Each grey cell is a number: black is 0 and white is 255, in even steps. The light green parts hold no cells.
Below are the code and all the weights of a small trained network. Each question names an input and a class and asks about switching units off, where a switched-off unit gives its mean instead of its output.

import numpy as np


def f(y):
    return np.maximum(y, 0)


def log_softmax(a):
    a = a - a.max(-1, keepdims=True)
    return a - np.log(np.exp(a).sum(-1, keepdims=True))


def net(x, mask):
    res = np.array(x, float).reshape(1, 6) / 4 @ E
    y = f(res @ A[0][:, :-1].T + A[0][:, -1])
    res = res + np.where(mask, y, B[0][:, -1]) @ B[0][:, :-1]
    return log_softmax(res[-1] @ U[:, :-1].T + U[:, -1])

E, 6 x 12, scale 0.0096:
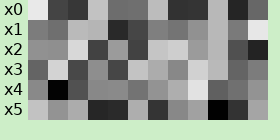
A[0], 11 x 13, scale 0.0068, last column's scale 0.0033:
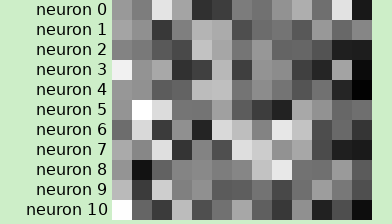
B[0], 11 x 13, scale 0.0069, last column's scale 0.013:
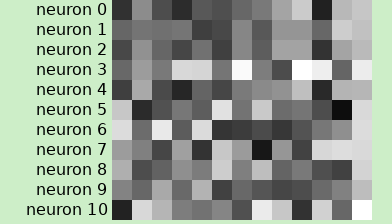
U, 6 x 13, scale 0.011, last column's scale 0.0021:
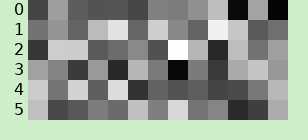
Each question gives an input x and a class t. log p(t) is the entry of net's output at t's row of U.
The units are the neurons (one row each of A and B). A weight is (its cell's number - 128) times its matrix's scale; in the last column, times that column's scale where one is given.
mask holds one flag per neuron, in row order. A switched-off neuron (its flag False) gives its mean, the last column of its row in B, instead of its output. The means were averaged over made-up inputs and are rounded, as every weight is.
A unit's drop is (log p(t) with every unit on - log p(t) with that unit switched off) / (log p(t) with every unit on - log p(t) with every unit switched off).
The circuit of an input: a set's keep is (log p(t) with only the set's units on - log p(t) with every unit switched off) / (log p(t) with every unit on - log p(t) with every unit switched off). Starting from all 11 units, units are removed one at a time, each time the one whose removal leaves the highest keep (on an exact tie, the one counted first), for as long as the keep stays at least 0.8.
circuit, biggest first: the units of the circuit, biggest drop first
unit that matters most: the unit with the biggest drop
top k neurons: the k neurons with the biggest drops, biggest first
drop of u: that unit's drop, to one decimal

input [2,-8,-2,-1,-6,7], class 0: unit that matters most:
neuron 4
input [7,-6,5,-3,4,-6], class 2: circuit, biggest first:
[neuron 10; neuron 3]
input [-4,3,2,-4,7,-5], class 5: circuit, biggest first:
[neuron 3; neuron 8]
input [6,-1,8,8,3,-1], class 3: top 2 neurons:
[neuron 7; neuron 9]
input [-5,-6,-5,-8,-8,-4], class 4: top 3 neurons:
[neuron 10; neuron 8; neuron 9]
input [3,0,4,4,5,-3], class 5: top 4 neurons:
[neuron 3; neuron 8; neuron 9; neuron 1]
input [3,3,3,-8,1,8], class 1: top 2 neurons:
[neuron 3; neuron 6]
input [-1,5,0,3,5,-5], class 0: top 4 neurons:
[neuron 3; neuron 5; neuron 0; neuron 10]
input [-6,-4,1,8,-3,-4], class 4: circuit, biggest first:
[neuron 6; neuron 10]
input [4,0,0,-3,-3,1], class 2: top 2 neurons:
[neuron 10; neuron 6]
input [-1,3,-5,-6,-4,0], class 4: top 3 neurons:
[neuron 7; neuron 9; neuron 10]
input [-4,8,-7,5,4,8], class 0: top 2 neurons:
[neuron 0; neuron 7]
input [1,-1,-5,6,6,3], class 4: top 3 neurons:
[neuron 6; neuron 7; neuron 5]
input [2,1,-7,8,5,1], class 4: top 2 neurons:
[neuron 6; neuron 7]
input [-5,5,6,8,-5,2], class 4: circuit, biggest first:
[neuron 6]
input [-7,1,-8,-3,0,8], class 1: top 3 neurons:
[neuron 3; neuron 10; neuron 7]
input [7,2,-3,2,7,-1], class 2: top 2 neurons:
[neuron 10; neuron 5]
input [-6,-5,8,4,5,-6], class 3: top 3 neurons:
[neuron 7; neuron 10; neuron 3]
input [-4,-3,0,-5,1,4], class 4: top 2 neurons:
[neuron 10; neuron 9]
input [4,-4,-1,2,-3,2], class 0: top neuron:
[neuron 4]
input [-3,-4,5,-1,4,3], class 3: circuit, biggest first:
[neuron 7; neuron 10]
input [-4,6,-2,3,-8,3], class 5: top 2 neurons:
[neuron 5; neuron 10]
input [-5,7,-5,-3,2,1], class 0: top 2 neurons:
[neuron 10; neuron 0]
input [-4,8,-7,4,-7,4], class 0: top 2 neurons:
[neuron 0; neuron 7]
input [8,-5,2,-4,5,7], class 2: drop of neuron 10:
1.3
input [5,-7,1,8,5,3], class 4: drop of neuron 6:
1.5
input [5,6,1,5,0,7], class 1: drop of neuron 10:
0.0
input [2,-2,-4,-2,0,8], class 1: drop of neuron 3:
0.8
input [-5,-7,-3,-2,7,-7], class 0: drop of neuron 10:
0.3
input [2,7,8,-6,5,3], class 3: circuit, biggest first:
[neuron 7]
